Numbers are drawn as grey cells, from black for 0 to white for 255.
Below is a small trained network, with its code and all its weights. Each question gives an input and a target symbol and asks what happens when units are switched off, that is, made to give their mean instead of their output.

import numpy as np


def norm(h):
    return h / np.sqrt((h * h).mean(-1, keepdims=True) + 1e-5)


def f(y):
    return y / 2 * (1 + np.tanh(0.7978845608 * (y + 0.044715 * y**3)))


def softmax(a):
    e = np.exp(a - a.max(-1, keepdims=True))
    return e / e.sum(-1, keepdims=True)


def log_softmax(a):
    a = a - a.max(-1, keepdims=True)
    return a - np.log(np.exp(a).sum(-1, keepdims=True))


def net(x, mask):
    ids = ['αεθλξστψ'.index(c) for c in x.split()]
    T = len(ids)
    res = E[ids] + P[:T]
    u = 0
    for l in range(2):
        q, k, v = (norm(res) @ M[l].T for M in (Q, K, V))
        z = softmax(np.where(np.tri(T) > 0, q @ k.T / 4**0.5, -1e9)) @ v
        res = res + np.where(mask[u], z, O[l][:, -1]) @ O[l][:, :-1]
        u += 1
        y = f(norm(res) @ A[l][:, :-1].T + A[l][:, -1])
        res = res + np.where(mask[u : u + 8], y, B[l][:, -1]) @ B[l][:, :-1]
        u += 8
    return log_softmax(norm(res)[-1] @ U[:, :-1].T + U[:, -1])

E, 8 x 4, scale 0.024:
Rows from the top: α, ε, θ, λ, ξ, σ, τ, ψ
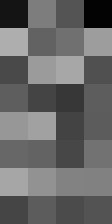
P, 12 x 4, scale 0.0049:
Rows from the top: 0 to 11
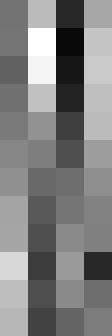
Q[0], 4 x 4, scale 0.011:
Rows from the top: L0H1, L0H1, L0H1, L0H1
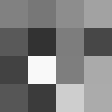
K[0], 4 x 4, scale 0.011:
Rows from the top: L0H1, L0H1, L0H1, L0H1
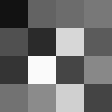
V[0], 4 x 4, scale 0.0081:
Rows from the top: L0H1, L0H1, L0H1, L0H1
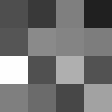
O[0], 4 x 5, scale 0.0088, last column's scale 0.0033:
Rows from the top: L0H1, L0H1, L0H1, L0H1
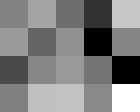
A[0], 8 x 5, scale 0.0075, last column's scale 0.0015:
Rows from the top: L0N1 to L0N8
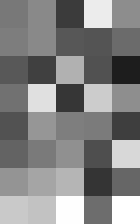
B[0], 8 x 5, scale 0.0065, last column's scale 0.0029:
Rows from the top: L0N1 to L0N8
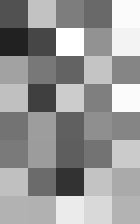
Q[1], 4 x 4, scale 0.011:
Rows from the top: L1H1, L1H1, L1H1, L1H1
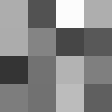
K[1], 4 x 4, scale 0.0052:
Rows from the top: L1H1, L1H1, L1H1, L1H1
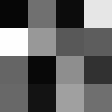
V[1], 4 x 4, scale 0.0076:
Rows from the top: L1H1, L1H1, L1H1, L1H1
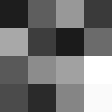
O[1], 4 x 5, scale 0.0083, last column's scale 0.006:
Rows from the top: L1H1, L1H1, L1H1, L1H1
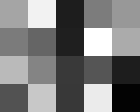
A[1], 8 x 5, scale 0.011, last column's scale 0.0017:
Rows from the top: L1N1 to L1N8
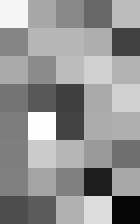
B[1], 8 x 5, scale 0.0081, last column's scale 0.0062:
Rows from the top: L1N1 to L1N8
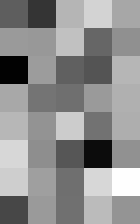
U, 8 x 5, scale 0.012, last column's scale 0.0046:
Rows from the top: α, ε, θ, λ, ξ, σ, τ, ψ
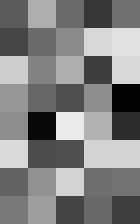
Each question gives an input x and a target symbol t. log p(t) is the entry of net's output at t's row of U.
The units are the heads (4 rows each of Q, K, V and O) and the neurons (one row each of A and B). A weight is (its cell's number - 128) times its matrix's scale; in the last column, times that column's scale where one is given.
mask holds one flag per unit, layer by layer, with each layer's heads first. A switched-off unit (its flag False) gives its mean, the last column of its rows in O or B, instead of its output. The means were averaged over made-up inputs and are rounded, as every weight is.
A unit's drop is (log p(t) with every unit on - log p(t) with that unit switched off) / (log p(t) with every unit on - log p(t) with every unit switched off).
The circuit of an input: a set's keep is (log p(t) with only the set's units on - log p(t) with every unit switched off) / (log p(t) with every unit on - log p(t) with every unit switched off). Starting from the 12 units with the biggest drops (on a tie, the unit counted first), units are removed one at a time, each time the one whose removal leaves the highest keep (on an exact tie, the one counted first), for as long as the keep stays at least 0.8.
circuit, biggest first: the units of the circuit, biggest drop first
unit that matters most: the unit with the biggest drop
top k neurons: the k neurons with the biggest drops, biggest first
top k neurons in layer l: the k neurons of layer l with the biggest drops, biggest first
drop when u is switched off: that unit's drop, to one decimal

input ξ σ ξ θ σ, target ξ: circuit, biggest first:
[L1H1]
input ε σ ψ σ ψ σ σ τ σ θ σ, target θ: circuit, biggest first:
[L1H1 L0H1]
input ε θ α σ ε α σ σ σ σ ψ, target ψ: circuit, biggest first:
[L0H1 L1H1]
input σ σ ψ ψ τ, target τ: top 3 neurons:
[L1N3 L1N7 L1N1]
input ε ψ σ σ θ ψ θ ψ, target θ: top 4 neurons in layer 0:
[L0N8 L0N1 L0N7 L0N3]
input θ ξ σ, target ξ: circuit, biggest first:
[L0N4 L1H1]
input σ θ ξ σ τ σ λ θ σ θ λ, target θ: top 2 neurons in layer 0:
[L0N8 L0N7]
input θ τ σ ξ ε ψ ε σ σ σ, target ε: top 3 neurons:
[L0N4 L1N7 L1N6]
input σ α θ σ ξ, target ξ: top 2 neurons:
[L1N1 L0N4]
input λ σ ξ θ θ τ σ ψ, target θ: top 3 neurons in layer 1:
[L1N3 L1N1 L1N8]
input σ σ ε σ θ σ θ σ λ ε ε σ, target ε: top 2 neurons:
[L1N6 L0N7]
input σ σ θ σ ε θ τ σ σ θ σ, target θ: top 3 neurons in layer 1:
[L1N1 L1N3 L1N7]
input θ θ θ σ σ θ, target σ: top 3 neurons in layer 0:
[L0N7 L0N1 L0N3]
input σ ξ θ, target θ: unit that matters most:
L1N6
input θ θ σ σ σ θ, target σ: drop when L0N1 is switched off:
0.1
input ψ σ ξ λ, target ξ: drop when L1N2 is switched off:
0.0
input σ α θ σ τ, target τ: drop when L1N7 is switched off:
0.2
